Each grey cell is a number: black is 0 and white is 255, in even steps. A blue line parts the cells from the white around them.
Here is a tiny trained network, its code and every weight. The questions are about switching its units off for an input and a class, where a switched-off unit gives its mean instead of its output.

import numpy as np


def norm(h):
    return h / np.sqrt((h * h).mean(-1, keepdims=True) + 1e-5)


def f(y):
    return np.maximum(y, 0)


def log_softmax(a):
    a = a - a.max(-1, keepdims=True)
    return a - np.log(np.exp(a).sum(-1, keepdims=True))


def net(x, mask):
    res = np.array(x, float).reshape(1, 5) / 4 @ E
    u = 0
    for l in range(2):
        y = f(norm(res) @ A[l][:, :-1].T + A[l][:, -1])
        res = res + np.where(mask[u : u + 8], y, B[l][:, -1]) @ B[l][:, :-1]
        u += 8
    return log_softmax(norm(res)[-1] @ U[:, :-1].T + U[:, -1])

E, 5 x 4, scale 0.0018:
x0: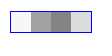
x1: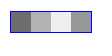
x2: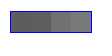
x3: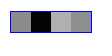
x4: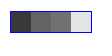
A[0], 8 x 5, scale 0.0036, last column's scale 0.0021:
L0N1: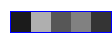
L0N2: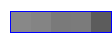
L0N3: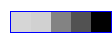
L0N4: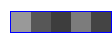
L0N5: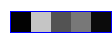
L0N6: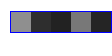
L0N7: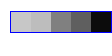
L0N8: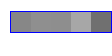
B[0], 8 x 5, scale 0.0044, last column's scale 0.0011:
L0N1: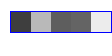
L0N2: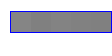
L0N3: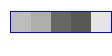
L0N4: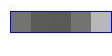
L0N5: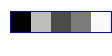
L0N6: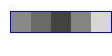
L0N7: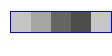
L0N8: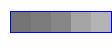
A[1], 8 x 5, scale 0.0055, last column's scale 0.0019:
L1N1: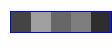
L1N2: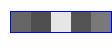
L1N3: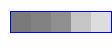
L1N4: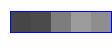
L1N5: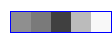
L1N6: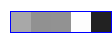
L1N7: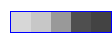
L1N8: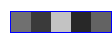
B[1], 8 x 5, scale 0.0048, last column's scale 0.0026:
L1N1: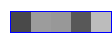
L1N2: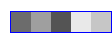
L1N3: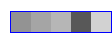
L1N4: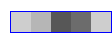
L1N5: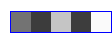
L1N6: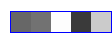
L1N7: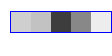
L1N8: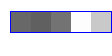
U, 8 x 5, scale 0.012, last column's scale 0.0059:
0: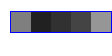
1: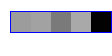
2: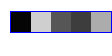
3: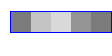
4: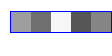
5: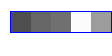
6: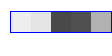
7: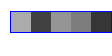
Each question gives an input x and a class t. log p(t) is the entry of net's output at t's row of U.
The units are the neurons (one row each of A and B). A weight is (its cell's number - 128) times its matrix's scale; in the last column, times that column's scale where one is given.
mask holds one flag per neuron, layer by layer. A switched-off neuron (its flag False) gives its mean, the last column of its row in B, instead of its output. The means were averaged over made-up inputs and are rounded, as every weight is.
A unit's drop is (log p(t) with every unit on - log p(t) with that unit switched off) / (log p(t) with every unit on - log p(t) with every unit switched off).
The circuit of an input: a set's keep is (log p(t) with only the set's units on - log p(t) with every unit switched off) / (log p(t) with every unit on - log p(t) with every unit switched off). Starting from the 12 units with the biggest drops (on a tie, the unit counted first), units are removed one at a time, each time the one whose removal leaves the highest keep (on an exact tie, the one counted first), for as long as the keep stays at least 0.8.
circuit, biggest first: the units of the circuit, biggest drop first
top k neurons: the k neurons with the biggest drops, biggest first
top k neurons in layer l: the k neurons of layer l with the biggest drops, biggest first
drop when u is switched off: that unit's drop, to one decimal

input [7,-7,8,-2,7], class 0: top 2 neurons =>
[L0N6; L0N4]
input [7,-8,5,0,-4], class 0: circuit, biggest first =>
[L1N5; L0N4; L1N4]
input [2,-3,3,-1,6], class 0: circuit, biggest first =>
[L1N5]
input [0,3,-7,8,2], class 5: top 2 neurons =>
[L1N2; L1N8]
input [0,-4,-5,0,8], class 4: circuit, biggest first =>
[L1N5; L1N3]
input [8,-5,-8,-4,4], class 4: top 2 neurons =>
[L1N6; L1N5]
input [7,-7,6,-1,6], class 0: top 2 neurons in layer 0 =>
[L0N6; L0N4]
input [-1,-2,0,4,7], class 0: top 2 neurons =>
[L0N6; L1N4]
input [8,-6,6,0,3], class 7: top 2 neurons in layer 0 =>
[L0N6; L0N4]
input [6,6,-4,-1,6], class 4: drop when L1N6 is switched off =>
0.2
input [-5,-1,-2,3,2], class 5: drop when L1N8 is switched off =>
0.3
